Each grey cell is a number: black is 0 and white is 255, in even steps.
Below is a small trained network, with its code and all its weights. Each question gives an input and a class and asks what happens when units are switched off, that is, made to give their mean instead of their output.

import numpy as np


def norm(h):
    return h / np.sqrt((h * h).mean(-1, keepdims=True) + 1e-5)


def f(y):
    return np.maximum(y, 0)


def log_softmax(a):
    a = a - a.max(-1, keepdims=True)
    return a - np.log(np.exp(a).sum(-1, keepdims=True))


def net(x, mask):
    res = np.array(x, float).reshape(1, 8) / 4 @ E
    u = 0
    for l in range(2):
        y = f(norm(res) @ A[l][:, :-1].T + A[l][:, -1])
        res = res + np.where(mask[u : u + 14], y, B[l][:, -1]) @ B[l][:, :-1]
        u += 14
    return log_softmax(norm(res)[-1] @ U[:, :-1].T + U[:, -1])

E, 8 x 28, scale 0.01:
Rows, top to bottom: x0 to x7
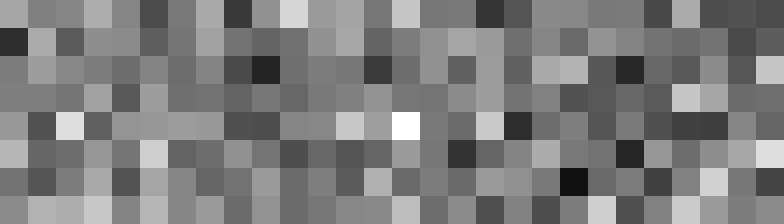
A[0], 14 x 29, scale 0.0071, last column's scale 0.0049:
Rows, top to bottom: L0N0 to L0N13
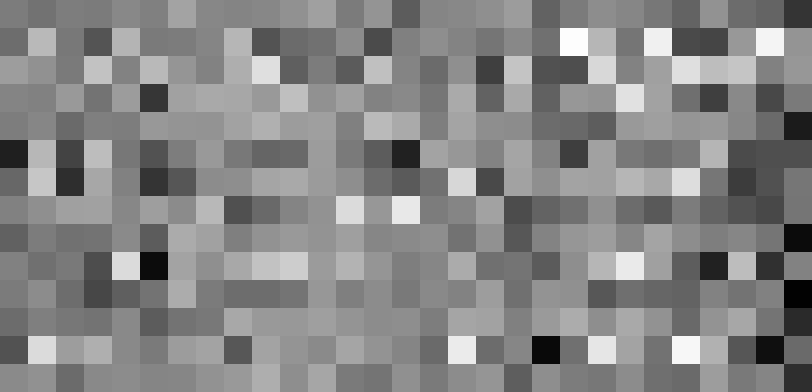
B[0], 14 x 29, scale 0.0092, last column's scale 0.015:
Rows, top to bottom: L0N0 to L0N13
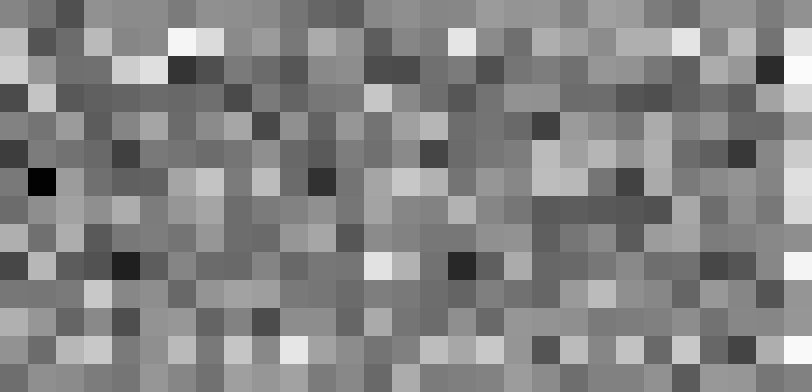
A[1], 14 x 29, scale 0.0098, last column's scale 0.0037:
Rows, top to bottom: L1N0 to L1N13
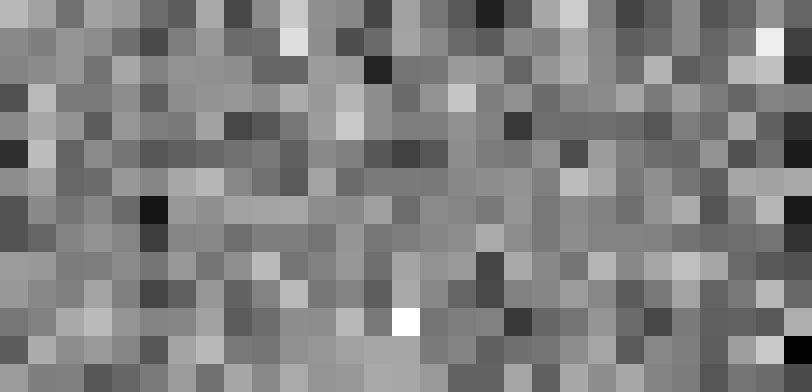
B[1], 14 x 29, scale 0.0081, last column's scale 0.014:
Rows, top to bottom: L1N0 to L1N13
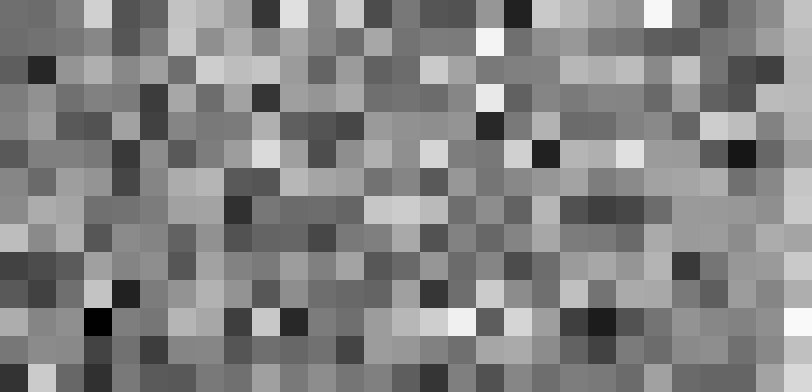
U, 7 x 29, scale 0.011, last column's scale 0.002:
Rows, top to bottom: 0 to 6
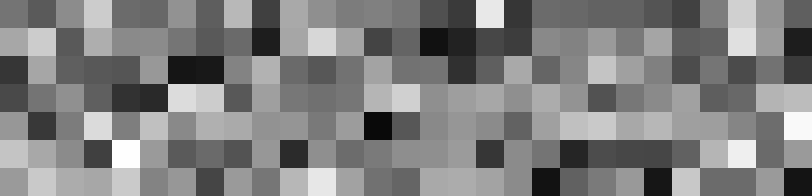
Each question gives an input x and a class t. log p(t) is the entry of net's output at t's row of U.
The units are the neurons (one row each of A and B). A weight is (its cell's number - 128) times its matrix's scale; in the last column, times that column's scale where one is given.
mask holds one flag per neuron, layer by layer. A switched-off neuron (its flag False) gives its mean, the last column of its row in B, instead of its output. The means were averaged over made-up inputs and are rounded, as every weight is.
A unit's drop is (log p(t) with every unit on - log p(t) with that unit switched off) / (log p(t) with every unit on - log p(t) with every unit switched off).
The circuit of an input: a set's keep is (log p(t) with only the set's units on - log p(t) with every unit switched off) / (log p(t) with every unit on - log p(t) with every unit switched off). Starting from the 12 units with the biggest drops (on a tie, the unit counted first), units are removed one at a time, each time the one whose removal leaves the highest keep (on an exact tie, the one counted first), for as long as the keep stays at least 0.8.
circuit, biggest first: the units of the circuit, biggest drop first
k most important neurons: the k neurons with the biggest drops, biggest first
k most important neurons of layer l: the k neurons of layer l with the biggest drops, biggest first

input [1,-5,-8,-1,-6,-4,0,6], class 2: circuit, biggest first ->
L0N2, L0N9
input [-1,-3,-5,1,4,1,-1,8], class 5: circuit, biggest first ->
L0N2
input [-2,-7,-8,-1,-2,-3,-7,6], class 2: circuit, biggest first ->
L0N2, L0N9
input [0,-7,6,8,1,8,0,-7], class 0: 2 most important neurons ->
L0N1, L0N2
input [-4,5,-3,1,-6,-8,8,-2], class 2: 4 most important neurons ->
L0N1, L0N5, L0N2, L1N11
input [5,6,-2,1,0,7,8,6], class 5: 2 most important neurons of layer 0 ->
L0N2, L0N7
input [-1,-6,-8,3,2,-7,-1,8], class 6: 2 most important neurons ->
L0N12, L0N2
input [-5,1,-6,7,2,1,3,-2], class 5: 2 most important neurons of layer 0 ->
L0N9, L0N1
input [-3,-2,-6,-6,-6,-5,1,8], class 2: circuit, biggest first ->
L0N2, L0N9
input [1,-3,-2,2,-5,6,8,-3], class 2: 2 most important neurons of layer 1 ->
L1N11, L1N5
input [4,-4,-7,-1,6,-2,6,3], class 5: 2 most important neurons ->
L1N11, L0N2
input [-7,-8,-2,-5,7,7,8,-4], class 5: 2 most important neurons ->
L0N12, L1N0
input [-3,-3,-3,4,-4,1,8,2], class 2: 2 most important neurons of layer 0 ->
L0N1, L0N6
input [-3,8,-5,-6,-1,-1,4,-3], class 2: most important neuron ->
L0N1
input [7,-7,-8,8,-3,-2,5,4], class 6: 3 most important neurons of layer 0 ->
L0N12, L0N1, L0N5
